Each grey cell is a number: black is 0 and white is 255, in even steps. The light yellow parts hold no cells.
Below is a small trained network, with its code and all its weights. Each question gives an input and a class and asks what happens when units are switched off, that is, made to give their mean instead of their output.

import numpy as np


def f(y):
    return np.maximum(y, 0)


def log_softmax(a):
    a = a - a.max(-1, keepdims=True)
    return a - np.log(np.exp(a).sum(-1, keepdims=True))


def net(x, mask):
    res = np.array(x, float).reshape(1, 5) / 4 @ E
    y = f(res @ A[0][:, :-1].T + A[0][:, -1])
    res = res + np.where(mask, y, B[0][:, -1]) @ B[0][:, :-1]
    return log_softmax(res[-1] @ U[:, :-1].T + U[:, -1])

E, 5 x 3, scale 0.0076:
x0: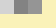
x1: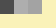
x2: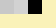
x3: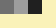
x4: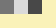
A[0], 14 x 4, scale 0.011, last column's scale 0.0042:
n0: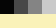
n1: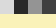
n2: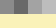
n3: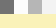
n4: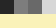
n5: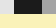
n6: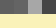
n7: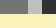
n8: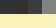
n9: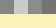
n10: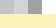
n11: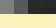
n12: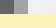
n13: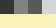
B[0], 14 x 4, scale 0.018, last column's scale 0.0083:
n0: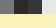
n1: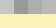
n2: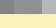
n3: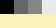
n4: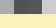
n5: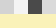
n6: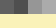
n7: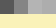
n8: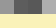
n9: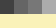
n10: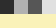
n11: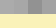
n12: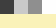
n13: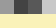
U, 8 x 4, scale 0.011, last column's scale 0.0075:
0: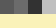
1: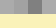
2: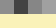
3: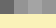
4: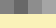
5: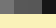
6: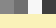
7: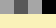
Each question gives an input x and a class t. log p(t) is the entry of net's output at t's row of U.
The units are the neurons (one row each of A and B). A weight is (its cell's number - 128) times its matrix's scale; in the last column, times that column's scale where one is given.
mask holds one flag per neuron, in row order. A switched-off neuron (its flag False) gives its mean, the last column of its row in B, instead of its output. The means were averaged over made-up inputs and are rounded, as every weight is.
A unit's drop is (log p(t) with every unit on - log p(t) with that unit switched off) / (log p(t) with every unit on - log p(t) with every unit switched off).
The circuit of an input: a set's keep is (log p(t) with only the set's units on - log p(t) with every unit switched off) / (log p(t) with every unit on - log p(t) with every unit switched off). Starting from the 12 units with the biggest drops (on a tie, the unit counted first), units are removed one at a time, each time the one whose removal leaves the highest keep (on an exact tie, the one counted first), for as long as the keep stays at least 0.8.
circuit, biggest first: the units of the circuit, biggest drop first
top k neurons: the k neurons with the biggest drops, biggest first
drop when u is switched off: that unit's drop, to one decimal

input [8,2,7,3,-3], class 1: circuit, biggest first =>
(n5)
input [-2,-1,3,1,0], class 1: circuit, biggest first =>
(n0; n3)
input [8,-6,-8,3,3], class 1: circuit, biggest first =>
(n3; n1)
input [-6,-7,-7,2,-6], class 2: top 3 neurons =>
(n10; n1; n3)
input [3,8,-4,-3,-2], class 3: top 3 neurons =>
(n12; n7; n13)
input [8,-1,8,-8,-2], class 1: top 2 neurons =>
(n5; n1)
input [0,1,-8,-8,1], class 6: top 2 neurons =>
(n7; n10)
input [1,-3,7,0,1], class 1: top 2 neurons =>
(n5; n0)
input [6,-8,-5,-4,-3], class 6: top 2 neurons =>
(n1; n7)
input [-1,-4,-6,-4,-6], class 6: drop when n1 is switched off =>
0.2
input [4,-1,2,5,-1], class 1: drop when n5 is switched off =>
0.2
